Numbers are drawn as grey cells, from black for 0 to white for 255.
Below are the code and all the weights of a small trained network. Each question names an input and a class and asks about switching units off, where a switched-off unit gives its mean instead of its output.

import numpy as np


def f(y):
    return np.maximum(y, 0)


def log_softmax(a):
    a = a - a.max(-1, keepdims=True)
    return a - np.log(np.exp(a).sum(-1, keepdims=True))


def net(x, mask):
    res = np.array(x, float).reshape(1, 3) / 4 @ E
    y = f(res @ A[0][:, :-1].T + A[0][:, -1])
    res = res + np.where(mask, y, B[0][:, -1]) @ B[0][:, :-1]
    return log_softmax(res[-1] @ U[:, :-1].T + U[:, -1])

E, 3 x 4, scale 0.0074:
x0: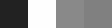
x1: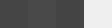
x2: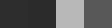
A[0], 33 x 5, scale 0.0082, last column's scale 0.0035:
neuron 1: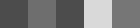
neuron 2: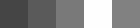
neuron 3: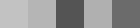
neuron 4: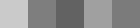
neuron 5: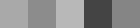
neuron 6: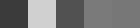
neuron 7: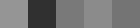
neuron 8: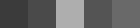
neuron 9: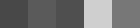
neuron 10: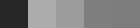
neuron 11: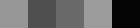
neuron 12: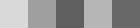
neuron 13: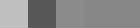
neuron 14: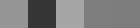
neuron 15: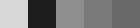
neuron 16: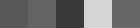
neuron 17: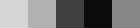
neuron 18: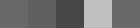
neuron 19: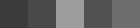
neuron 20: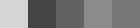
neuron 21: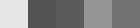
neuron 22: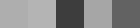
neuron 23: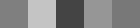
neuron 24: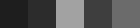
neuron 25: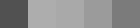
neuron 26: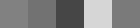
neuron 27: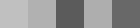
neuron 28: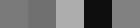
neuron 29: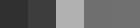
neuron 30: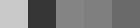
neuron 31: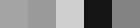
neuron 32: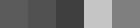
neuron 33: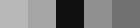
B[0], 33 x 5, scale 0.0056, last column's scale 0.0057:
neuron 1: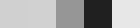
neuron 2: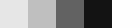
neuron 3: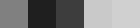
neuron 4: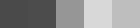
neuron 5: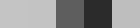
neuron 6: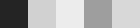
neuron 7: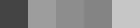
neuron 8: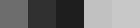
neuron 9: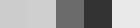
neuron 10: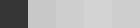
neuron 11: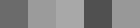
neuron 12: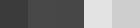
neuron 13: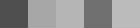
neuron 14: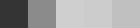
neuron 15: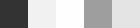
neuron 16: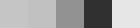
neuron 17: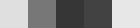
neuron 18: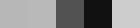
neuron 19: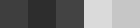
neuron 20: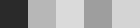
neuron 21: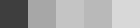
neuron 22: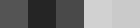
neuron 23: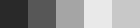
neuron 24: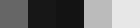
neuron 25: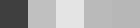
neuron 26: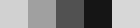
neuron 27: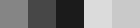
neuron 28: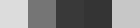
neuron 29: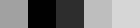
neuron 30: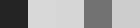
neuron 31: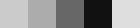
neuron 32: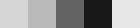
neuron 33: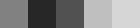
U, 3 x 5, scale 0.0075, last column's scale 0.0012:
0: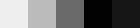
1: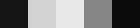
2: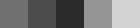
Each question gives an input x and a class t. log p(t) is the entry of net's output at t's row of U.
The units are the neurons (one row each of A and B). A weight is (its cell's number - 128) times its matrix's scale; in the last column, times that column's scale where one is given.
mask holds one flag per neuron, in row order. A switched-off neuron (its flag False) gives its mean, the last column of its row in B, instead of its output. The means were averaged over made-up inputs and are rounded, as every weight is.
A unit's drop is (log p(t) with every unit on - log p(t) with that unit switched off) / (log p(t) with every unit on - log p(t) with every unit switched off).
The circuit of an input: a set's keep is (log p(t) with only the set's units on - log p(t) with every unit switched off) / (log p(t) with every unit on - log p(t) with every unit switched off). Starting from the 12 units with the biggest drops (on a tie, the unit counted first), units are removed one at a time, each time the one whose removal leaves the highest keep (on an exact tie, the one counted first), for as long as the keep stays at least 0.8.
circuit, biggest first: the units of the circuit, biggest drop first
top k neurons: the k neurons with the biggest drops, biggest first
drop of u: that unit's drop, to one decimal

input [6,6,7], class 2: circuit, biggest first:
(neuron 29)
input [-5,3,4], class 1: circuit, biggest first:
(neuron 15; neuron 30)
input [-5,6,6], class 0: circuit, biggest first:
(neuron 2; neuron 32)
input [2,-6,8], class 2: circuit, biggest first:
(neuron 24; neuron 8)
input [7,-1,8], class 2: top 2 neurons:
(neuron 24; neuron 29)
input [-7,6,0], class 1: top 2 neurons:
(neuron 15; neuron 20)
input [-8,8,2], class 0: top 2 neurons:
(neuron 2; neuron 32)
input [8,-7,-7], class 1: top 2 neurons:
(neuron 6; neuron 23)
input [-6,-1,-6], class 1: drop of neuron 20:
0.2
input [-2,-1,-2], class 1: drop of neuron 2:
0.2
